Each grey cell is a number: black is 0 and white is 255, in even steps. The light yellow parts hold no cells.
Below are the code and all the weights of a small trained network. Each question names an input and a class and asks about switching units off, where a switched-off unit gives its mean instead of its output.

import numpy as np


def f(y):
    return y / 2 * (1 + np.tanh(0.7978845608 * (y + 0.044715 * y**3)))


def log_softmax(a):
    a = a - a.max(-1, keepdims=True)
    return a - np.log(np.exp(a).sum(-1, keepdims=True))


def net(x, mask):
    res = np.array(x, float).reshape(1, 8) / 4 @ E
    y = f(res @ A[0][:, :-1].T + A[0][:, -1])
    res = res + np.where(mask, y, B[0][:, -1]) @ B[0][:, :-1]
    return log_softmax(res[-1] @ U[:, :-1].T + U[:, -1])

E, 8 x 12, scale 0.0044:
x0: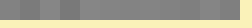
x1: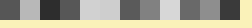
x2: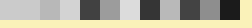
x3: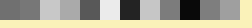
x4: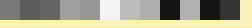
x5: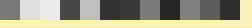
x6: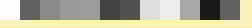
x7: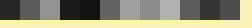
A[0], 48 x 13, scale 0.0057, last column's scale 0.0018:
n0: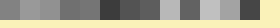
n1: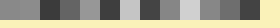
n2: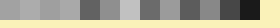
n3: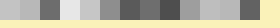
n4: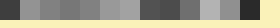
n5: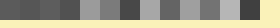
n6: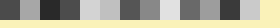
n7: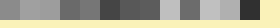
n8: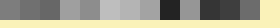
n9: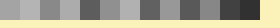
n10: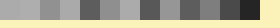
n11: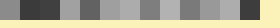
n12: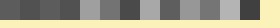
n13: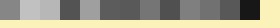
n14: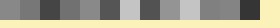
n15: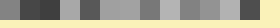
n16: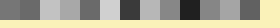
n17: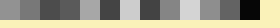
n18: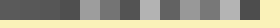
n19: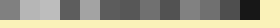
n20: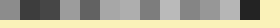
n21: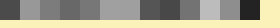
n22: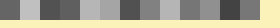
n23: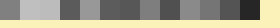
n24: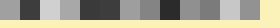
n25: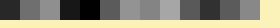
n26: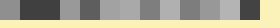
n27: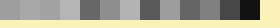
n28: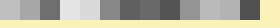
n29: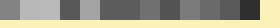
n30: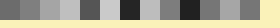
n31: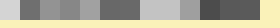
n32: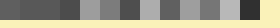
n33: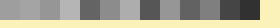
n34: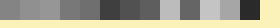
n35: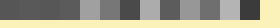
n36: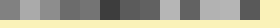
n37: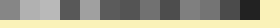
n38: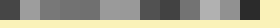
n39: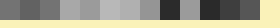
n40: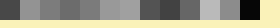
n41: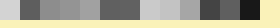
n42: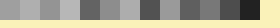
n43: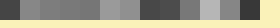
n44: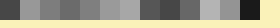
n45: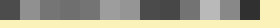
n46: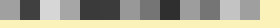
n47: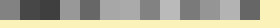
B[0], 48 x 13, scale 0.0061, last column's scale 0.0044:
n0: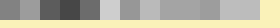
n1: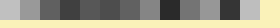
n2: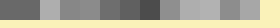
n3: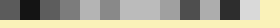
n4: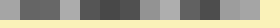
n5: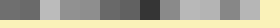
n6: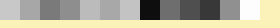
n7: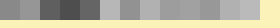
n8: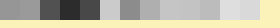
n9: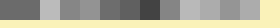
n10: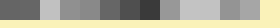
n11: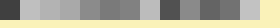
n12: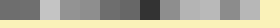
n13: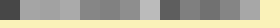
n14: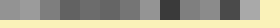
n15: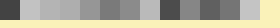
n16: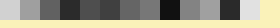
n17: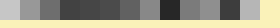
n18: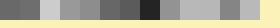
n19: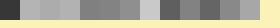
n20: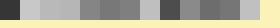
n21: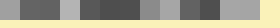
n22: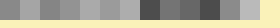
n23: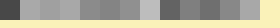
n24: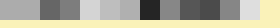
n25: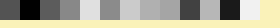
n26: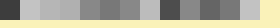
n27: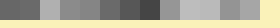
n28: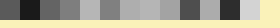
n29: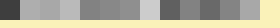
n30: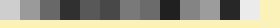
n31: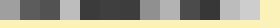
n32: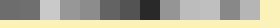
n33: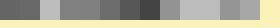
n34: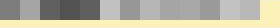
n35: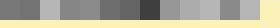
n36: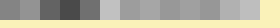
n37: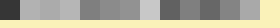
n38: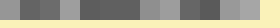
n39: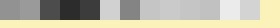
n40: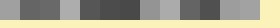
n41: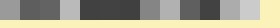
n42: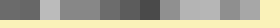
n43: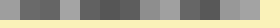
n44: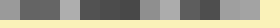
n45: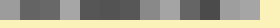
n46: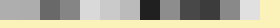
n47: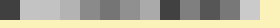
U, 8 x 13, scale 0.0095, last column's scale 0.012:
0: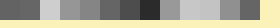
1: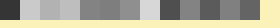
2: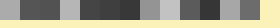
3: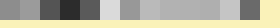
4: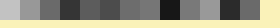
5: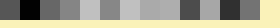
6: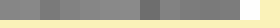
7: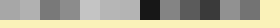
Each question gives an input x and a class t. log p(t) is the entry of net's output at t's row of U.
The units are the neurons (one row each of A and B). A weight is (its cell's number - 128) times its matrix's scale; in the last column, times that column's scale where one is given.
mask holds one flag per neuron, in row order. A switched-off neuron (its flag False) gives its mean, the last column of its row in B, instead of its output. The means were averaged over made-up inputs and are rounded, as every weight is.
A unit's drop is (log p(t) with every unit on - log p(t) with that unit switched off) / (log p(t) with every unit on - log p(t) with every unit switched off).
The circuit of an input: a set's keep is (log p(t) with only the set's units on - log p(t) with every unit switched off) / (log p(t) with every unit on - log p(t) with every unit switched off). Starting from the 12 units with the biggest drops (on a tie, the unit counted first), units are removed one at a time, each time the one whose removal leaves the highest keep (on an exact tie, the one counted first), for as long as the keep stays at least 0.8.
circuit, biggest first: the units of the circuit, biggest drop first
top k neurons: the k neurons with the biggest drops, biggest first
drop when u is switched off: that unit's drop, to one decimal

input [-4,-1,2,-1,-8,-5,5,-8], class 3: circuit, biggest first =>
n34, n0
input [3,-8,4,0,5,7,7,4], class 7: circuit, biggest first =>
n46
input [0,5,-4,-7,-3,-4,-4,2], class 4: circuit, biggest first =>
n1, n17
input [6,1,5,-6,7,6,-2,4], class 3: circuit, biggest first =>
n39, n8
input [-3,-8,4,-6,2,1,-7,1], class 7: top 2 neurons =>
n46, n24
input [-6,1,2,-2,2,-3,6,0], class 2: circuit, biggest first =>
n31, n41
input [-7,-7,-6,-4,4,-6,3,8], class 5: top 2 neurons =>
n25, n6
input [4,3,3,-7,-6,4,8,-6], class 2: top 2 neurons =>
n31, n41
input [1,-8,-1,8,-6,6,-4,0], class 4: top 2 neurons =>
n16, n30
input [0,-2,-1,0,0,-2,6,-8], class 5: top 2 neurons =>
n3, n28
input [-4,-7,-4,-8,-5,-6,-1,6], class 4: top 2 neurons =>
n1, n17
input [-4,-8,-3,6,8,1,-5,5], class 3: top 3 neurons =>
n39, n8, n6
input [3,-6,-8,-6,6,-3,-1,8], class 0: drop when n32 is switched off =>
0.3
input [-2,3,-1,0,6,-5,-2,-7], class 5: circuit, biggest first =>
n3
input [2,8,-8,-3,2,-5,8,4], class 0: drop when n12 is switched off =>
0.2
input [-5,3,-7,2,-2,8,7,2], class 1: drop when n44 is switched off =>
0.0
